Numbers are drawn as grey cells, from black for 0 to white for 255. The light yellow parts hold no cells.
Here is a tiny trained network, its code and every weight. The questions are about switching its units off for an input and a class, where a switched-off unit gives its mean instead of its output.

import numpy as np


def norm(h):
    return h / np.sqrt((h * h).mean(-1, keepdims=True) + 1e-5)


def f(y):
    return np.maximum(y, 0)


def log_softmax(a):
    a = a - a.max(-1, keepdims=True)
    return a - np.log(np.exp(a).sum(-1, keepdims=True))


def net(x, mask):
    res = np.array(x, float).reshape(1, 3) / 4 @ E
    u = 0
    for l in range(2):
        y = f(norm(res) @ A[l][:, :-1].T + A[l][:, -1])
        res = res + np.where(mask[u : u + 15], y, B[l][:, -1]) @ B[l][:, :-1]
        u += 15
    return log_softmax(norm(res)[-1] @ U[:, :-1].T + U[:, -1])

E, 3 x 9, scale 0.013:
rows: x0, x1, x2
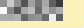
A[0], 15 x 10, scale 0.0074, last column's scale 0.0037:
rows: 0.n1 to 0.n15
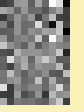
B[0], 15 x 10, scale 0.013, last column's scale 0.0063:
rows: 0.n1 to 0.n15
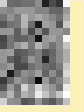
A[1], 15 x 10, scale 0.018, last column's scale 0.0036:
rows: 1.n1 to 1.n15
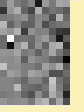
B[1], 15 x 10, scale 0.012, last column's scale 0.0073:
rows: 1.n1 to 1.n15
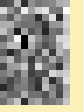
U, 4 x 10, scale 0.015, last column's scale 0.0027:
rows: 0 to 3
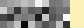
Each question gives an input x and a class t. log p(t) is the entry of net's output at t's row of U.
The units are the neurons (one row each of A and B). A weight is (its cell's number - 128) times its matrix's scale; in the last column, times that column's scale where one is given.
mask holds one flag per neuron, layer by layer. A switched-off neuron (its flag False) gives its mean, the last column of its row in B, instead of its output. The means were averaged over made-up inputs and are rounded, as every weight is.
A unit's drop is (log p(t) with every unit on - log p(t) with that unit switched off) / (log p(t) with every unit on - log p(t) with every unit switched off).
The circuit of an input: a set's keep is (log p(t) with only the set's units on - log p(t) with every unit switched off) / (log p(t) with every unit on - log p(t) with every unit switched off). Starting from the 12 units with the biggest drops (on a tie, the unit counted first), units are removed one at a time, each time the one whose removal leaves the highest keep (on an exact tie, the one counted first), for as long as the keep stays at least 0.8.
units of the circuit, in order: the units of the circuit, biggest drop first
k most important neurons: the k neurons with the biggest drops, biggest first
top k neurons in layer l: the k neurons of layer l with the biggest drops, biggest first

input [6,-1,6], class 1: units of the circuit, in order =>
1.n5
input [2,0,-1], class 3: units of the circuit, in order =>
0.n11; 1.n7
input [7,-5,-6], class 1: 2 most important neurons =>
0.n11; 0.n6
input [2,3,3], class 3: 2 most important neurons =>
0.n7; 0.n1
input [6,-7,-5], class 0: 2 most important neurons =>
1.n2; 0.n1
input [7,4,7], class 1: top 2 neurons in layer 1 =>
1.n5; 1.n9
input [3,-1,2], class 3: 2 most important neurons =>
0.n11; 0.n1
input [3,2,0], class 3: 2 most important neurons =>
0.n1; 0.n7
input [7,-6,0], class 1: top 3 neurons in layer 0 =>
0.n13; 0.n11; 0.n9
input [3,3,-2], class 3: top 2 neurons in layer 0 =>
0.n1; 0.n7
